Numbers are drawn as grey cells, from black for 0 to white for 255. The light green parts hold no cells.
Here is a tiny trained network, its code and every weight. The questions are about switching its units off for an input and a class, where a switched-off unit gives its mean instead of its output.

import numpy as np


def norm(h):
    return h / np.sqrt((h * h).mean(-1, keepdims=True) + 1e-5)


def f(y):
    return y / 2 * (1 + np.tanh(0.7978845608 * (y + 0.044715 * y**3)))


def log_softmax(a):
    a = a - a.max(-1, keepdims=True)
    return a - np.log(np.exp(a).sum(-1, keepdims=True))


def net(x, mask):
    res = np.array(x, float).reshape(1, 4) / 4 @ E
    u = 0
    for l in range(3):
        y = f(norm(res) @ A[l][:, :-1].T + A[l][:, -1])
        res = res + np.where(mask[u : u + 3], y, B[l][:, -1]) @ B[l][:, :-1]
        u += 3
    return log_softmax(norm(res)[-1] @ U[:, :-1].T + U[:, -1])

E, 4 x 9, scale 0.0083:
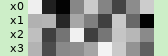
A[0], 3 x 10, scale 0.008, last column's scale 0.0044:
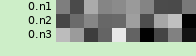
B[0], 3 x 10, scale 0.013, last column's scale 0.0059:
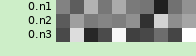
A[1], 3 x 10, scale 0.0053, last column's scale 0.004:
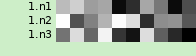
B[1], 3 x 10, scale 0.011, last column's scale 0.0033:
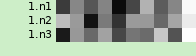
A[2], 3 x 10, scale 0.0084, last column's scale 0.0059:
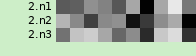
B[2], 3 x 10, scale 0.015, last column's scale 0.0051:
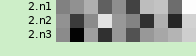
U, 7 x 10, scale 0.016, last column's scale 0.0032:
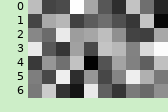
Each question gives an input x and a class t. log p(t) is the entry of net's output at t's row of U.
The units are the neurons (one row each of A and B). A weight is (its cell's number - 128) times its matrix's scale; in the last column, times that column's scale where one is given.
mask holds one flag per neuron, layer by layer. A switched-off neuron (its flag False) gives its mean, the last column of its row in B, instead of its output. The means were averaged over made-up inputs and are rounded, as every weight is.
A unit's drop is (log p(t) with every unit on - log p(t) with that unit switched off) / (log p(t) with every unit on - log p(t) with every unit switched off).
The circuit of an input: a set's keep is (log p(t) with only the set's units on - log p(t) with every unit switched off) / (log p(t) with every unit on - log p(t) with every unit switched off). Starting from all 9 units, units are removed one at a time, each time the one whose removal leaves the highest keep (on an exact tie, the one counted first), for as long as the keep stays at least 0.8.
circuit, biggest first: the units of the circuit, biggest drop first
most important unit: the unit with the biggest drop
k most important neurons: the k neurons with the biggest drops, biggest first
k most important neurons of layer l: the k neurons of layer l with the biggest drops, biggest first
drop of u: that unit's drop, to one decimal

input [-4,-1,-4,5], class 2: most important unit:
0.n3
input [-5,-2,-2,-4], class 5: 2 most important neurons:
(0.n3, 2.n3)
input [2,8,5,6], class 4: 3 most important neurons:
(1.n3, 1.n1, 2.n3)
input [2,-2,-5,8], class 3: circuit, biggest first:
(1.n2, 0.n3)
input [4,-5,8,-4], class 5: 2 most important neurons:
(0.n3, 2.n1)
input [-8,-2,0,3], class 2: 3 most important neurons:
(0.n1, 1.n2, 1.n3)
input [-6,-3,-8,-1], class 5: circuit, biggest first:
(0.n3, 2.n3)
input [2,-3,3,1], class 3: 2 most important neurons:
(1.n2, 0.n3)
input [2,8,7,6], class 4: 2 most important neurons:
(1.n3, 1.n1)
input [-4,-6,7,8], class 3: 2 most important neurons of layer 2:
(2.n2, 2.n1)
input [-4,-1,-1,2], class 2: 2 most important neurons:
(0.n3, 0.n1)
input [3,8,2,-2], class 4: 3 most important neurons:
(1.n3, 1.n1, 0.n3)
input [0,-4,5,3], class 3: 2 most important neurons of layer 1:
(1.n2, 1.n3)
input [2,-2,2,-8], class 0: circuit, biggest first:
(2.n2)
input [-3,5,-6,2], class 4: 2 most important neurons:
(0.n3, 1.n1)
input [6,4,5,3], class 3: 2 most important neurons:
(0.n3, 1.n2)
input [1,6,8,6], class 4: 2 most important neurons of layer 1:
(1.n3, 1.n1)
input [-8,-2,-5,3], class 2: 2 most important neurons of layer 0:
(0.n3, 0.n1)
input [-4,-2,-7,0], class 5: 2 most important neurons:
(0.n3, 1.n1)
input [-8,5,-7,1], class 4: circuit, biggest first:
(0.n3)
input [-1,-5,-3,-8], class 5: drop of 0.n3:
0.0
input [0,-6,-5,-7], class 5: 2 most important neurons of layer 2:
(2.n3, 2.n1)
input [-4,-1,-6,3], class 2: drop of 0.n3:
0.6
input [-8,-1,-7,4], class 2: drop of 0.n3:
0.4
